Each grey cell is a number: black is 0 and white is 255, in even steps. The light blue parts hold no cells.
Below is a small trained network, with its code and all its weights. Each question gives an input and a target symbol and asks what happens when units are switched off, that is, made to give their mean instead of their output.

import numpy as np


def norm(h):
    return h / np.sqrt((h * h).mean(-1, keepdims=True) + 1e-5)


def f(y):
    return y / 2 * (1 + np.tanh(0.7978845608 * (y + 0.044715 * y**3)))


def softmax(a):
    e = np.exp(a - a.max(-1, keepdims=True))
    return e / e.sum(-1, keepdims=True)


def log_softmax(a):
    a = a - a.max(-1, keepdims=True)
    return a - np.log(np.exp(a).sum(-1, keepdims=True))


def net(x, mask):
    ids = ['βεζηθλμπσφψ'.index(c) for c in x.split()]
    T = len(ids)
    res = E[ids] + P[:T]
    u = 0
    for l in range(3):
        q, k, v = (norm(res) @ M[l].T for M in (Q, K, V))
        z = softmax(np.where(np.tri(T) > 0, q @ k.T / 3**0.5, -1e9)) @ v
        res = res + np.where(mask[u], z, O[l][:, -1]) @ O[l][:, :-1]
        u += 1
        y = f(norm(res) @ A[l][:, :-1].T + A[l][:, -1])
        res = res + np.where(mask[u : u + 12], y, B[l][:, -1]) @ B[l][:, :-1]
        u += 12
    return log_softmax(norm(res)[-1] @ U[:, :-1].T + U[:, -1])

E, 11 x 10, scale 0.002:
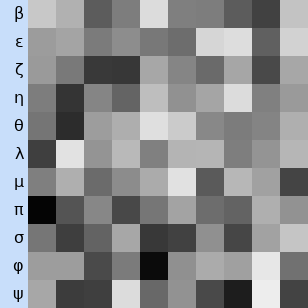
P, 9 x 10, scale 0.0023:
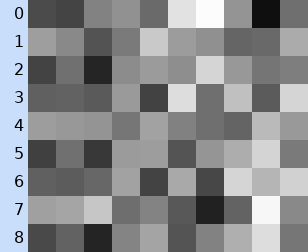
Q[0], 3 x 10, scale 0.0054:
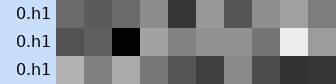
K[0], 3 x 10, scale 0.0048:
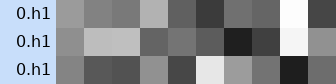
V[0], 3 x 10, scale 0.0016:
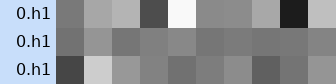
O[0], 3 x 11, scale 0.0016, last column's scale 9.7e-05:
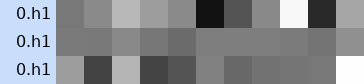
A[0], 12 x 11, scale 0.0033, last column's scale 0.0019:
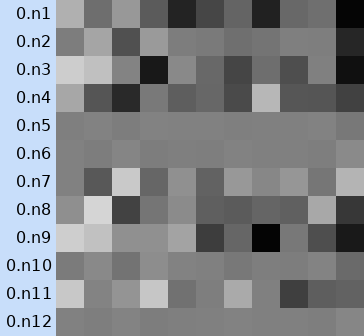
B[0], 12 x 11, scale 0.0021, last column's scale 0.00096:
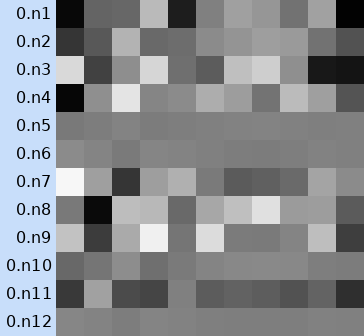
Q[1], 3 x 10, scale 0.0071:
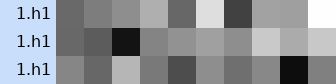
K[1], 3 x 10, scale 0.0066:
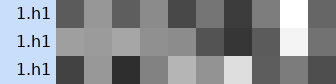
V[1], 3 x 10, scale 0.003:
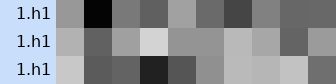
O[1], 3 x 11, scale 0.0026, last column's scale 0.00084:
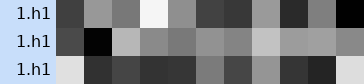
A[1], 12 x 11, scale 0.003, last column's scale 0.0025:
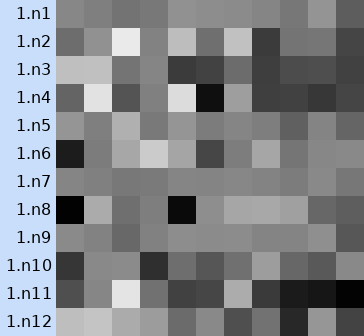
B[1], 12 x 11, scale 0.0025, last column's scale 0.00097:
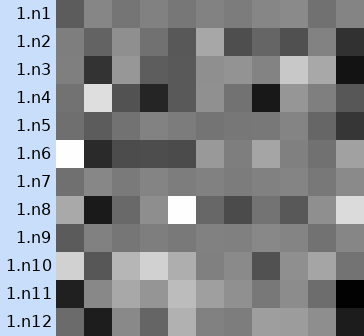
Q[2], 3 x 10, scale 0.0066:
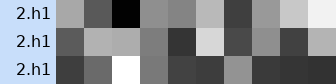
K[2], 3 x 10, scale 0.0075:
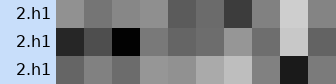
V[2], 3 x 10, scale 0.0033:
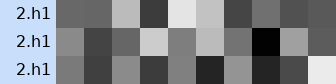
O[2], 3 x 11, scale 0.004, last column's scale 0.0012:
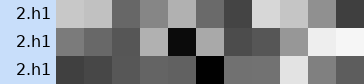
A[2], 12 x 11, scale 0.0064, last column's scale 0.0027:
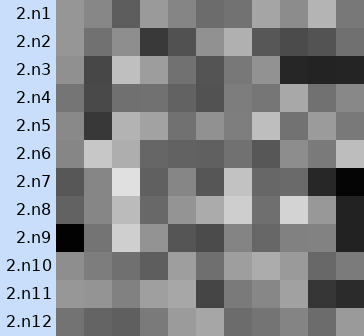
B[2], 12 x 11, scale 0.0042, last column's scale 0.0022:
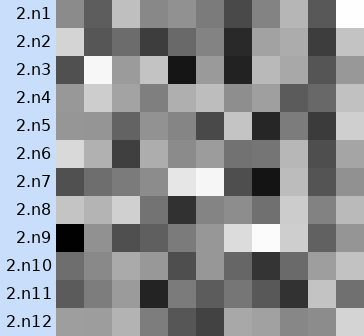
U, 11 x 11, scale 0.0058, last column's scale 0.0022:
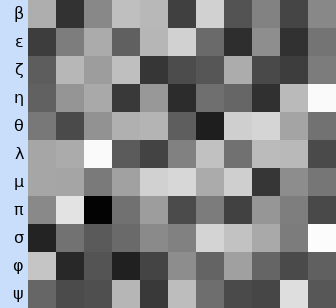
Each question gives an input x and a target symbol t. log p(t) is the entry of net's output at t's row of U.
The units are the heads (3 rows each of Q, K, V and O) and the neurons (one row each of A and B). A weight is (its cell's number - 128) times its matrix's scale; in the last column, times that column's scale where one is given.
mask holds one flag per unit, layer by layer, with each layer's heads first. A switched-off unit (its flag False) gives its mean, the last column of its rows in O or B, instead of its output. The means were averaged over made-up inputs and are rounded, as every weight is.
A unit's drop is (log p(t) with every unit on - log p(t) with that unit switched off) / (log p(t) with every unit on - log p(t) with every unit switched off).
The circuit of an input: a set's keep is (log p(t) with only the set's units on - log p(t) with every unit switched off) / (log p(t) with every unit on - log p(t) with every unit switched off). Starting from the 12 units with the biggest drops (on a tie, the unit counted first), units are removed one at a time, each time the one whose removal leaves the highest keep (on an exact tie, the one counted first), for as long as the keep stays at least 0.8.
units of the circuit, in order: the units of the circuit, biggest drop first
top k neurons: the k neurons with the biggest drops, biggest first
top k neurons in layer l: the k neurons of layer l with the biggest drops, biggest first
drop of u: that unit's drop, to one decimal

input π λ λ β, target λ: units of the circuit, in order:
[1.h1; 2.n8]
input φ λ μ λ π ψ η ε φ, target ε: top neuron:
[2.n7]
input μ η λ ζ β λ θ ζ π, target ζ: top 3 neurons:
[0.n3; 2.n3; 1.n8]
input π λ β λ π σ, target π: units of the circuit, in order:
[1.h1; 1.n4]
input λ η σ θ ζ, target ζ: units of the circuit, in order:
[2.n3; 0.n3; 1.h1]
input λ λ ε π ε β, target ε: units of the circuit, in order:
[2.h1; 2.n7]
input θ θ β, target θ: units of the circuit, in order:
[2.h1; 2.n1]
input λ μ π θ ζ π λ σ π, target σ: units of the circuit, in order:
[2.h1; 2.n9]
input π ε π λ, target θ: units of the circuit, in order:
[2.h1; 1.n8]
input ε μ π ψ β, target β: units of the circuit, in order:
[0.n9; 2.n5; 0.n3; 0.n8]
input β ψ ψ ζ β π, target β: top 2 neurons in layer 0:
[0.n9; 0.n3]
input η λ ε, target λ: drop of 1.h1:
1.8
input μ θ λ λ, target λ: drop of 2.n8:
0.4
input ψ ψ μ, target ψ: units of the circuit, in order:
[2.h1]
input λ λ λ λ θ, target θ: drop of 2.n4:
0.1
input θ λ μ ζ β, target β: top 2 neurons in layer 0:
[0.n9; 0.n3]
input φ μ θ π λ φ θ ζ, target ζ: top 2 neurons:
[0.n3; 2.n3]
